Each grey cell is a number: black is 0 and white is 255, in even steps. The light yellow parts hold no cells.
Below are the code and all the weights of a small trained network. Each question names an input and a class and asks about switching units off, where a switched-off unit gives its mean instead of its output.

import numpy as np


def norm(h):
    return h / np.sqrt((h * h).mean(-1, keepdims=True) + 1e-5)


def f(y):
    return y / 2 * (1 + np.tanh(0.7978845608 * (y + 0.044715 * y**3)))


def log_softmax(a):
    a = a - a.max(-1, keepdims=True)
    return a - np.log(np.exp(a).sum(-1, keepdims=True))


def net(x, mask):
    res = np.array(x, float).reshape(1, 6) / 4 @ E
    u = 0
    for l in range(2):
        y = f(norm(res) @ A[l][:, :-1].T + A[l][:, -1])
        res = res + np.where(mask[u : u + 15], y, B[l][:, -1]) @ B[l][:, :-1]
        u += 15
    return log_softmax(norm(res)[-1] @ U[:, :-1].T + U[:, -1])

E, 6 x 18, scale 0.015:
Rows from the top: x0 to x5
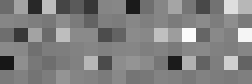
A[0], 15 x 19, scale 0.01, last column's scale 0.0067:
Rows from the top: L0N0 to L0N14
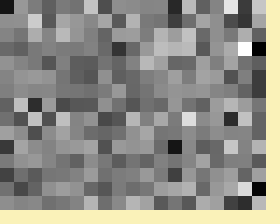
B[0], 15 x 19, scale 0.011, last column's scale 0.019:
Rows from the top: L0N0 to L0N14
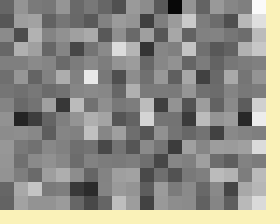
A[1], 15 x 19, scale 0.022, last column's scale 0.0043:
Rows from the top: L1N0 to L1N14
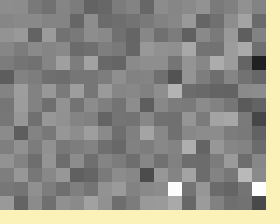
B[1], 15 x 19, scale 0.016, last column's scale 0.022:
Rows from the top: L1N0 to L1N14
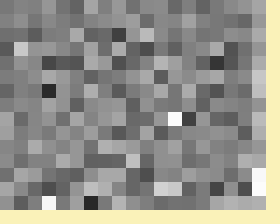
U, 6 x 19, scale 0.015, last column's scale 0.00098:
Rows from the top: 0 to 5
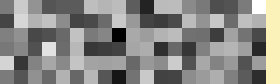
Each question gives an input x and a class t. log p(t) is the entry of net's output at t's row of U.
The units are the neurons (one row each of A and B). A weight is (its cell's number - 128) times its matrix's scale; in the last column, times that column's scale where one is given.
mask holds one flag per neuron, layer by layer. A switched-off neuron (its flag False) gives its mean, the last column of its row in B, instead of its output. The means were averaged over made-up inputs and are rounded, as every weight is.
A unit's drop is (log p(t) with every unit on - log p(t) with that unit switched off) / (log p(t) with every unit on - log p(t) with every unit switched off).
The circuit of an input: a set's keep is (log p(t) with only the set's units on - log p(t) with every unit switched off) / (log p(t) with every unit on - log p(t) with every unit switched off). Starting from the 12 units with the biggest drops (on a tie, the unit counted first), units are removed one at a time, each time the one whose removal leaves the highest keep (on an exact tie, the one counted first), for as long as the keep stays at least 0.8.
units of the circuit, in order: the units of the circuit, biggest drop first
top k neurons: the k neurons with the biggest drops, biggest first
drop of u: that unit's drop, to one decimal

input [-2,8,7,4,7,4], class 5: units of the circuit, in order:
[L0N8]
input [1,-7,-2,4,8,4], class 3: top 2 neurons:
[L0N1, L0N3]
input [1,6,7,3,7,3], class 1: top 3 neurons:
[L0N3, L0N13, L1N13]
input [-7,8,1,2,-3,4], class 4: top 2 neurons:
[L0N8, L0N3]
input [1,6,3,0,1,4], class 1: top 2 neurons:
[L0N3, L0N13]
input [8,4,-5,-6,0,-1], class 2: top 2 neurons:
[L0N0, L0N10]
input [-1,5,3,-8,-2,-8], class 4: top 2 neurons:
[L0N8, L0N0]
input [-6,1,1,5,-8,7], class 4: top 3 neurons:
[L0N8, L0N3, L1N14]
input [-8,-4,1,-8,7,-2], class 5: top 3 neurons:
[L0N8, L0N3, L0N13]
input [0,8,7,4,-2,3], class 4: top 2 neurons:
[L0N8, L0N2]
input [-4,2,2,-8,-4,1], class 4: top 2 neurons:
[L0N8, L0N0]
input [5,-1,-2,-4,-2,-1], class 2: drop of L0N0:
0.2
